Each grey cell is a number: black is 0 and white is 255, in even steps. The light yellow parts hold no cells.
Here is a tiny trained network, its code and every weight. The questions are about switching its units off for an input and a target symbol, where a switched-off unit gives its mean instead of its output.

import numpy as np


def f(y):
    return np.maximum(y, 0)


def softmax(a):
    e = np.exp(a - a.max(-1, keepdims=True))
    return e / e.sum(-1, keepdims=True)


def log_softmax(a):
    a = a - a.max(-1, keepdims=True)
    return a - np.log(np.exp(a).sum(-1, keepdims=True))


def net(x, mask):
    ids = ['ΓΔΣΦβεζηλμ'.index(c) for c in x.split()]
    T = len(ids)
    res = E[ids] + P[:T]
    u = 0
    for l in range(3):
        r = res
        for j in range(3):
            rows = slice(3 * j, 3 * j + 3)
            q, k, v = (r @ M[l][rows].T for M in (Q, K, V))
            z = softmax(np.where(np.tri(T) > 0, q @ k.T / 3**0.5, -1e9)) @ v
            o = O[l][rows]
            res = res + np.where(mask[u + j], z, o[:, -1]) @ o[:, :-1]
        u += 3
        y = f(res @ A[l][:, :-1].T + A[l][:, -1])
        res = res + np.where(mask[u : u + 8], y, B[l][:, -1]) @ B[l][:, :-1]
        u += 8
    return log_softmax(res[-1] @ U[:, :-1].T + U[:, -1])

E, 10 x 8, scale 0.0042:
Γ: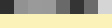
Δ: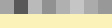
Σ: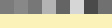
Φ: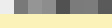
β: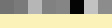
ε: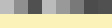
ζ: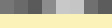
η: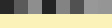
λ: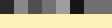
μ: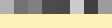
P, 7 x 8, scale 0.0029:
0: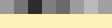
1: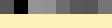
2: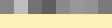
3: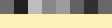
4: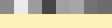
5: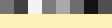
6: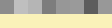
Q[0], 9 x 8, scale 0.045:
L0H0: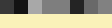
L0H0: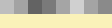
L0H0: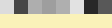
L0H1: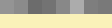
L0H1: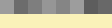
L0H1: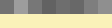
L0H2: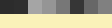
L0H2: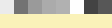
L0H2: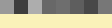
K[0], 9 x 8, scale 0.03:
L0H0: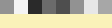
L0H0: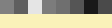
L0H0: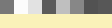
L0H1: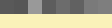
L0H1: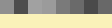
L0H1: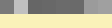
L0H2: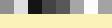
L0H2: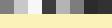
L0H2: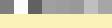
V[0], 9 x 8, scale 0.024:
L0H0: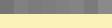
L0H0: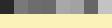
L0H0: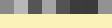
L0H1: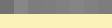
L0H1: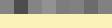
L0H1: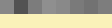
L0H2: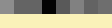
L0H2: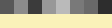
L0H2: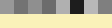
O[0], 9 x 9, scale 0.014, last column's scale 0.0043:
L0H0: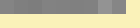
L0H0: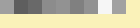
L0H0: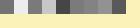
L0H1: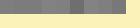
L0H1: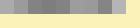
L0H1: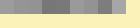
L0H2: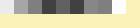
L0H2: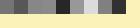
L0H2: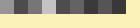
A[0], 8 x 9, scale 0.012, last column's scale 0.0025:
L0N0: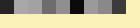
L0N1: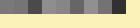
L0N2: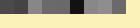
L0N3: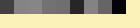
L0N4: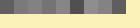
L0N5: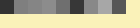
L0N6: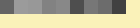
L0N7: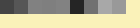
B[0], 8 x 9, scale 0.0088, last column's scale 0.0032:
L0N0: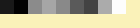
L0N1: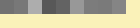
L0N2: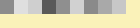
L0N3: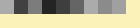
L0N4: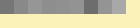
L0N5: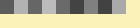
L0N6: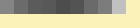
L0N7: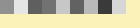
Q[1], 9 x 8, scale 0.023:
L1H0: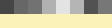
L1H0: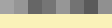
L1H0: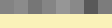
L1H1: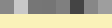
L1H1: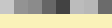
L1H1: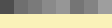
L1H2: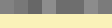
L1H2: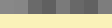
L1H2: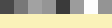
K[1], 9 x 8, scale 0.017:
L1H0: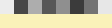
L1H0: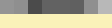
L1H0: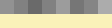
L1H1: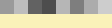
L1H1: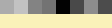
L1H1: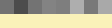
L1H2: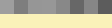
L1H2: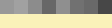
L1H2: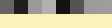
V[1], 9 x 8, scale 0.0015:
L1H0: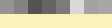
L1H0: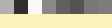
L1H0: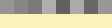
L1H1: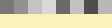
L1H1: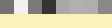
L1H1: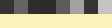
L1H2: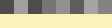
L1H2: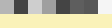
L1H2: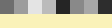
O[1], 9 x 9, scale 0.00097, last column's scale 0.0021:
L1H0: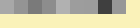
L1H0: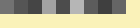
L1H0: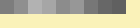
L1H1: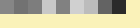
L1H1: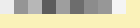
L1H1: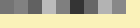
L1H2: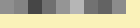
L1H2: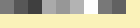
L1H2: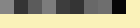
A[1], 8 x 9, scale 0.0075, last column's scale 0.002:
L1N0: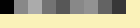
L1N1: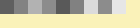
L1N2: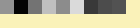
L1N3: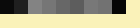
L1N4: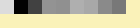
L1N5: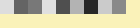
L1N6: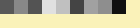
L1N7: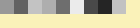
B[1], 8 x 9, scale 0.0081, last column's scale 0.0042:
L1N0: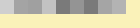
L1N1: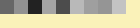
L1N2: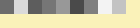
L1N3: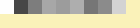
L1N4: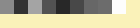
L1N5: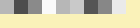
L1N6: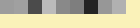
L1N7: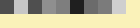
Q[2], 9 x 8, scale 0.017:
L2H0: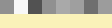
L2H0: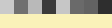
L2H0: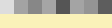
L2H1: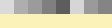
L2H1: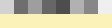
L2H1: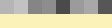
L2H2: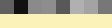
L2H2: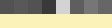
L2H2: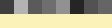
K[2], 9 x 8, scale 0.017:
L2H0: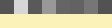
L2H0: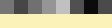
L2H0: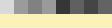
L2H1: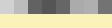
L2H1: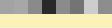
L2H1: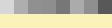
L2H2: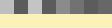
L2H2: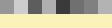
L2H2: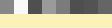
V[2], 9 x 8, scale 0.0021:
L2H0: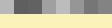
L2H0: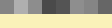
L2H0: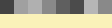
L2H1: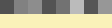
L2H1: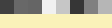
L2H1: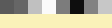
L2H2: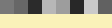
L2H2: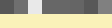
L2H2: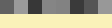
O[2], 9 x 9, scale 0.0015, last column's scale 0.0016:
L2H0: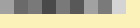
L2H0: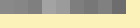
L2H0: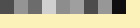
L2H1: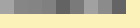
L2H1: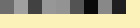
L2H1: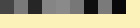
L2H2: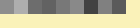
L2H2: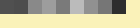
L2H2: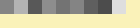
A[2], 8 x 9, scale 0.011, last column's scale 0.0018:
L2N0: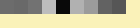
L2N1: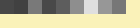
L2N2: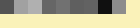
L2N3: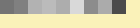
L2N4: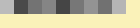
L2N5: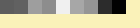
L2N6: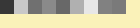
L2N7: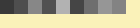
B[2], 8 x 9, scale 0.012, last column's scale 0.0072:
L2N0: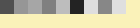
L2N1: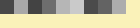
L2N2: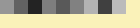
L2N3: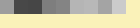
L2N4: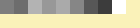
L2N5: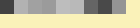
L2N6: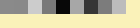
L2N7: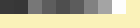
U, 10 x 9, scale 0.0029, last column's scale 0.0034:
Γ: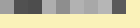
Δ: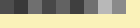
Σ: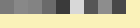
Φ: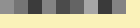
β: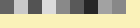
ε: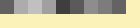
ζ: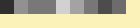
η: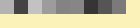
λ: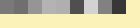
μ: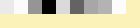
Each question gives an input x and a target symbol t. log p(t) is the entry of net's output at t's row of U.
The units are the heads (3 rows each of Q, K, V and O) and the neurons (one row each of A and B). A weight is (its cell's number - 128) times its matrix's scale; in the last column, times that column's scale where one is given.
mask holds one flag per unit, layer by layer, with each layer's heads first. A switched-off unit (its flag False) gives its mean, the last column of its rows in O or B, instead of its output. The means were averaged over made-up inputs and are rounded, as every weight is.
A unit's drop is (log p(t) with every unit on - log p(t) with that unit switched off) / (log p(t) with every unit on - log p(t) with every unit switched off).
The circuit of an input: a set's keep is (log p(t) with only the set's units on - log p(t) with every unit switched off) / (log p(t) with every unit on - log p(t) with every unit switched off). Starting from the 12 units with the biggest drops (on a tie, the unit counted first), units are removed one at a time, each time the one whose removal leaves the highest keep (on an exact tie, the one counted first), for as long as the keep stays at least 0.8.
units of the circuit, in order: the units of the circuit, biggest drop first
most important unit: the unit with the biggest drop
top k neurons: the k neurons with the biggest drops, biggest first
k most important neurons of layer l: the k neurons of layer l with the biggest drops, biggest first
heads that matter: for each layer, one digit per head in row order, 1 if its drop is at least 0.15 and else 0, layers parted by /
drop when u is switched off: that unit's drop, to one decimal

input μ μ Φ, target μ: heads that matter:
001 / 000 / 000
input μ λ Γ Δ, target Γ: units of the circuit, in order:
L0H0, L2N3, L1N5, L0H2
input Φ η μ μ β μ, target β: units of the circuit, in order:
L0H2, L1N7, L1N2, L1N5
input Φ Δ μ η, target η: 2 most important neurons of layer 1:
L1N3, L1N0
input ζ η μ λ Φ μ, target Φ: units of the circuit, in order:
L0H0, L2N2, L1N7
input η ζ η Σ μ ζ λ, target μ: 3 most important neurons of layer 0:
L0N2, L0N7, L0N0
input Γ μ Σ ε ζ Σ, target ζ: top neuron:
L2N1
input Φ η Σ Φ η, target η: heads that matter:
110 / 000 / 000
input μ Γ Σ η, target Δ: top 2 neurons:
L0N0, L2N7
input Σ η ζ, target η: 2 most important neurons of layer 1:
L1N4, L1N5
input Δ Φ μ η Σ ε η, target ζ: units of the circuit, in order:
L2N5, L0H0, L0H2, L0N7
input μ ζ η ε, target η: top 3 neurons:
L2N4, L1N4, L1N5
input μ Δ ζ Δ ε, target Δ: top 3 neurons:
L2N7, L1N2, L1N4
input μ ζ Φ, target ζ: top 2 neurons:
L2N1, L1N4
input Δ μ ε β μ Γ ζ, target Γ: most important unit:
L0H0
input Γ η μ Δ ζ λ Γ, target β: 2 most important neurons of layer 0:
L0N7, L0N5
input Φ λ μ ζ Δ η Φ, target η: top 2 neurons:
L2N4, L1N4
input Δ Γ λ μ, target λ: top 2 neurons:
L2N0, L1N5
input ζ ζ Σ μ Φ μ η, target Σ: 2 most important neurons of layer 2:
L2N6, L2N1
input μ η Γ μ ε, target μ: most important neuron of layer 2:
L2N7
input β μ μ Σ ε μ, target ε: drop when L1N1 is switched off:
0.1
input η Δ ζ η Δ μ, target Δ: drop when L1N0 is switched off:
0.0
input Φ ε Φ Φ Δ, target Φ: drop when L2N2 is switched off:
0.7
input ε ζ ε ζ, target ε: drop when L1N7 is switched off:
0.1
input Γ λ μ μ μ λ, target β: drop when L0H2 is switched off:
0.2
